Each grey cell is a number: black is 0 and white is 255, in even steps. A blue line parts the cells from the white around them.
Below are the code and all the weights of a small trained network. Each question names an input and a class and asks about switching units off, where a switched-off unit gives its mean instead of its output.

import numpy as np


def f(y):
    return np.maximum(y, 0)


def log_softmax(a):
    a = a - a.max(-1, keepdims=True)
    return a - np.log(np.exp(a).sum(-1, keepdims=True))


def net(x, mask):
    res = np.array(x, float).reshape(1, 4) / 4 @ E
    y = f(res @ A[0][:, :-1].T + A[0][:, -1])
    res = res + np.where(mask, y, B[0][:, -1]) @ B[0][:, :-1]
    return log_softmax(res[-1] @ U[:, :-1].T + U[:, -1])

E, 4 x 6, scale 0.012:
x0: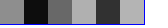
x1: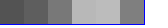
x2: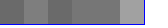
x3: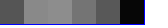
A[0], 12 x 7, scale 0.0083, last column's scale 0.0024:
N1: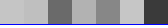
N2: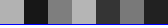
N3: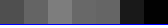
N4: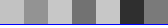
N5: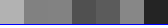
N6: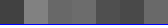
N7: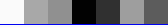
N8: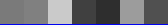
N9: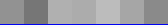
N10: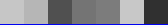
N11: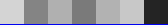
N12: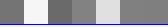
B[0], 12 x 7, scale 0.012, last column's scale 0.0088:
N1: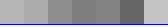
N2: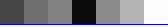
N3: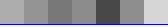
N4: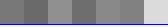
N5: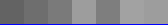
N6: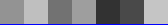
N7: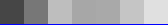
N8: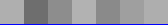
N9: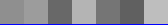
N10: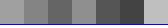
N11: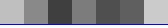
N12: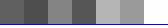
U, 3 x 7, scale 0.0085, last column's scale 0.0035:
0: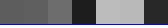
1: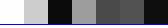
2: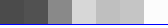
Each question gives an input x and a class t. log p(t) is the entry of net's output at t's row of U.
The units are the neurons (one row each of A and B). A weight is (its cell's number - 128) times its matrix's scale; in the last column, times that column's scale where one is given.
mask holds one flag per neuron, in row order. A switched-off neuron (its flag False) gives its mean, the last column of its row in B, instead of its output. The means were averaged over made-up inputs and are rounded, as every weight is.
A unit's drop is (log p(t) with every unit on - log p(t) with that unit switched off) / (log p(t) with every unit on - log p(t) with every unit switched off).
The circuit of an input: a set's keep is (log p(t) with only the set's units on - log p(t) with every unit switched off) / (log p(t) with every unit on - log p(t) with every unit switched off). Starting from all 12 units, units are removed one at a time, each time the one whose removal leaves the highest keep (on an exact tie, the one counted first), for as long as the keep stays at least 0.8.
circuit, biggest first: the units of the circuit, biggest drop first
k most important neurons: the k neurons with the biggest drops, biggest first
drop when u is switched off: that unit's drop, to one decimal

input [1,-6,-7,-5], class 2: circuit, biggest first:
N7
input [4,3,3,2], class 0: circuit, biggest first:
N2; N7
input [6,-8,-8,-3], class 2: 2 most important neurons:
N7; N8
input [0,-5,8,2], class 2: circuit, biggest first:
N7; N2
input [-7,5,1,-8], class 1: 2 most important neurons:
N11; N2
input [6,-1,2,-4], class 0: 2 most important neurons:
N2; N6
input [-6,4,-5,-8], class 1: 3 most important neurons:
N11; N2; N9
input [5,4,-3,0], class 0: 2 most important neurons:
N2; N7
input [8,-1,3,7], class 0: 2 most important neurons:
N2; N11
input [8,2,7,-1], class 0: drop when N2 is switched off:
0.7
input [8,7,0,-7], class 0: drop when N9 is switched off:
0.0
